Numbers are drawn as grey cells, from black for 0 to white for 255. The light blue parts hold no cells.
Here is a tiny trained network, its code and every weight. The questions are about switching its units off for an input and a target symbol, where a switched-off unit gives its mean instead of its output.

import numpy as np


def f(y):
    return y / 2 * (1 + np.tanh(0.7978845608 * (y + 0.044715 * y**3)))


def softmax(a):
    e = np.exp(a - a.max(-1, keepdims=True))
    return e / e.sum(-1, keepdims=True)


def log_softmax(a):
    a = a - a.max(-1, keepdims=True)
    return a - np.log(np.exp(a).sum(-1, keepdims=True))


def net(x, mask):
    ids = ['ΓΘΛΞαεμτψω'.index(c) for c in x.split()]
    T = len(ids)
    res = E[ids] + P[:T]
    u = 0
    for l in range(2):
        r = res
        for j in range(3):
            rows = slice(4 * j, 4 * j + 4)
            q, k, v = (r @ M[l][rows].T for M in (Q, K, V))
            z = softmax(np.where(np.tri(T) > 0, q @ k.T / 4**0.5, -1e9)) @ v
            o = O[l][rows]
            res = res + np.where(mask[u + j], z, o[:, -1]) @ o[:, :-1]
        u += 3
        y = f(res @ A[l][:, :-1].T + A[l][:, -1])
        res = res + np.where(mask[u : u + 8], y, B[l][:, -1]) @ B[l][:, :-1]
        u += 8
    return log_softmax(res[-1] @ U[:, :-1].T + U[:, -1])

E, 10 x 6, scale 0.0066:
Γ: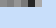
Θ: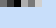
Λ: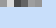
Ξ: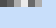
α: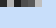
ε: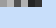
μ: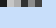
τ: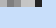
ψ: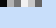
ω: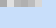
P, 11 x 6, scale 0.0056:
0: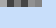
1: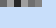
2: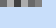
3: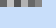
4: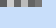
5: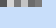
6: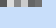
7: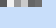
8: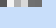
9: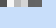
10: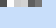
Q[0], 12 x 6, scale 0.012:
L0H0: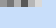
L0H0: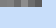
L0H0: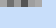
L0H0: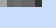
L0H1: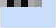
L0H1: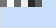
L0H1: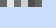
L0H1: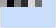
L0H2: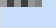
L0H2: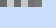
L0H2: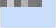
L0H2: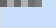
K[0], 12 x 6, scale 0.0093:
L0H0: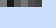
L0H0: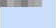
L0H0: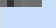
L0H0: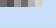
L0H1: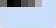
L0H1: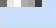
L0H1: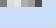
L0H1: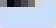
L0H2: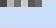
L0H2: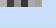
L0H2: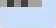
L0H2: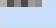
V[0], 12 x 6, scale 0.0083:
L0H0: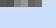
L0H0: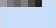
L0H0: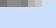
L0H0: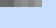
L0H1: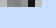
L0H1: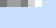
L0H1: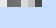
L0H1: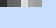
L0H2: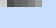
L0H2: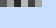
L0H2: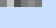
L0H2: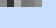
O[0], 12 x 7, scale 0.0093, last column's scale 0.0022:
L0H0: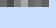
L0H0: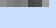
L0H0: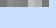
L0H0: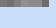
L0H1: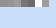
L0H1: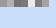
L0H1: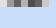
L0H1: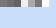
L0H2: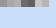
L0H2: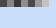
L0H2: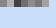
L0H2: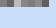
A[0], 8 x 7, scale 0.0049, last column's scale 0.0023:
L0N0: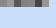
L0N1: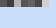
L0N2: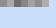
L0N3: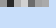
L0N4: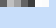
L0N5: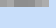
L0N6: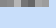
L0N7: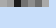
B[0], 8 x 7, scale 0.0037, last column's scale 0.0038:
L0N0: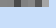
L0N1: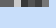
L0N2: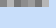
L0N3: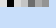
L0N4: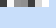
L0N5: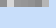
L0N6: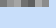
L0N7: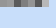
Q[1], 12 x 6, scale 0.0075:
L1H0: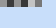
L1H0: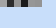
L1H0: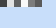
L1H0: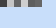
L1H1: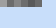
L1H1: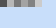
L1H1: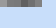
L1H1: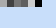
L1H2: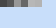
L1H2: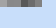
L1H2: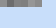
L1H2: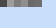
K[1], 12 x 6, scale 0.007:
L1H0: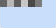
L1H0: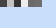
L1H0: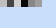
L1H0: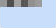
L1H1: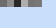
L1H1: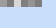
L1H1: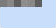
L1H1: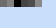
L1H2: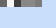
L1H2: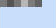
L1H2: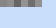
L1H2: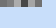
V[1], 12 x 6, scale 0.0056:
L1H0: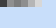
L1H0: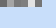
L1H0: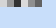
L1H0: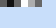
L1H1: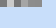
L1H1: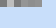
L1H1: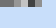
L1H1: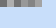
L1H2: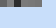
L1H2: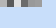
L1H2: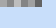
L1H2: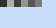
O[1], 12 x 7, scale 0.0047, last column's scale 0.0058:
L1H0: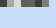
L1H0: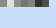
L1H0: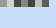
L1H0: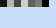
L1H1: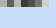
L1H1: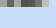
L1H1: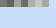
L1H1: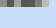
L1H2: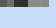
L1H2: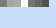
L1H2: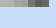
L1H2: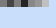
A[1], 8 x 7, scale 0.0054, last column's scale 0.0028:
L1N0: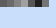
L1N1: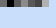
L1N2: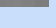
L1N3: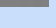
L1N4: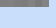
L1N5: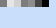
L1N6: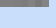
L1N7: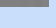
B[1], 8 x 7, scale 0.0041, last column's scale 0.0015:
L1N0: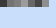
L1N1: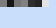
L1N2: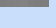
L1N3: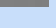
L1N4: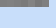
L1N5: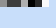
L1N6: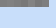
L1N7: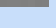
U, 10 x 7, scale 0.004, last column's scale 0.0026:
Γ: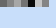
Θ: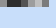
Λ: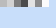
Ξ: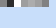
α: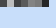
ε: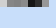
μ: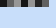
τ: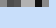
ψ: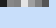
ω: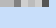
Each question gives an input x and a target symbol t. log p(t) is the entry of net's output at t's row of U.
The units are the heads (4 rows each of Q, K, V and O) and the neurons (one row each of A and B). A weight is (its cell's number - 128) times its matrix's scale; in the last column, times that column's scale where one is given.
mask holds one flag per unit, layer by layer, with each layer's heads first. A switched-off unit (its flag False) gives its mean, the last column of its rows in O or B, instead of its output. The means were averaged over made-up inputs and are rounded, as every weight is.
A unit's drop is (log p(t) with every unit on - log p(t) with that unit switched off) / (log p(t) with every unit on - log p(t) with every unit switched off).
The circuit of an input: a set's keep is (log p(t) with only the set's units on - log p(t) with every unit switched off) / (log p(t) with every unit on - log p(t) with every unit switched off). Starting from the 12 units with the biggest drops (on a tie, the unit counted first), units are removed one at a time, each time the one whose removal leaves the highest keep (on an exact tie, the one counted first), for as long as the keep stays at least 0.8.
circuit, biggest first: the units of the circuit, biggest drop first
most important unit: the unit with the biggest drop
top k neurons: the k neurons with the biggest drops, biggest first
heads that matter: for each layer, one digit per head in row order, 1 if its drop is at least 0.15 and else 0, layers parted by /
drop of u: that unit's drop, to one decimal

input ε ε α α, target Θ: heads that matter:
111 / 101
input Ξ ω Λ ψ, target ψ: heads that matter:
011 / 100
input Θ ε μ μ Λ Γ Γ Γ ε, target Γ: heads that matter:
011 / 000
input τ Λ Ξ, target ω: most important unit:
L1H0
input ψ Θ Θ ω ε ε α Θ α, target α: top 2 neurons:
L0N4, L0N3
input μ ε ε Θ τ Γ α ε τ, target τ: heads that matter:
011 / 100
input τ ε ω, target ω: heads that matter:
011 / 101
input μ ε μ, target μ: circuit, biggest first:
L0H1, L1H0
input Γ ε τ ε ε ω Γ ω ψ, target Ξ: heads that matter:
011 / 100
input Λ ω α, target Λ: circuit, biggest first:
L0H1, L1H0, L0H0, L0H2
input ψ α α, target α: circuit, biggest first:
L1H0, L0H2, L1H2, L0H1
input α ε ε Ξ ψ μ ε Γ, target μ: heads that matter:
011 / 101
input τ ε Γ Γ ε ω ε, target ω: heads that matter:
011 / 100
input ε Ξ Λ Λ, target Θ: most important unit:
L1H0
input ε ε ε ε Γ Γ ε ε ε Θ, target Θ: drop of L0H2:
0.4
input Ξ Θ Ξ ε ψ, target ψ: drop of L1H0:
0.5
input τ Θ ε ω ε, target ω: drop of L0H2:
0.3
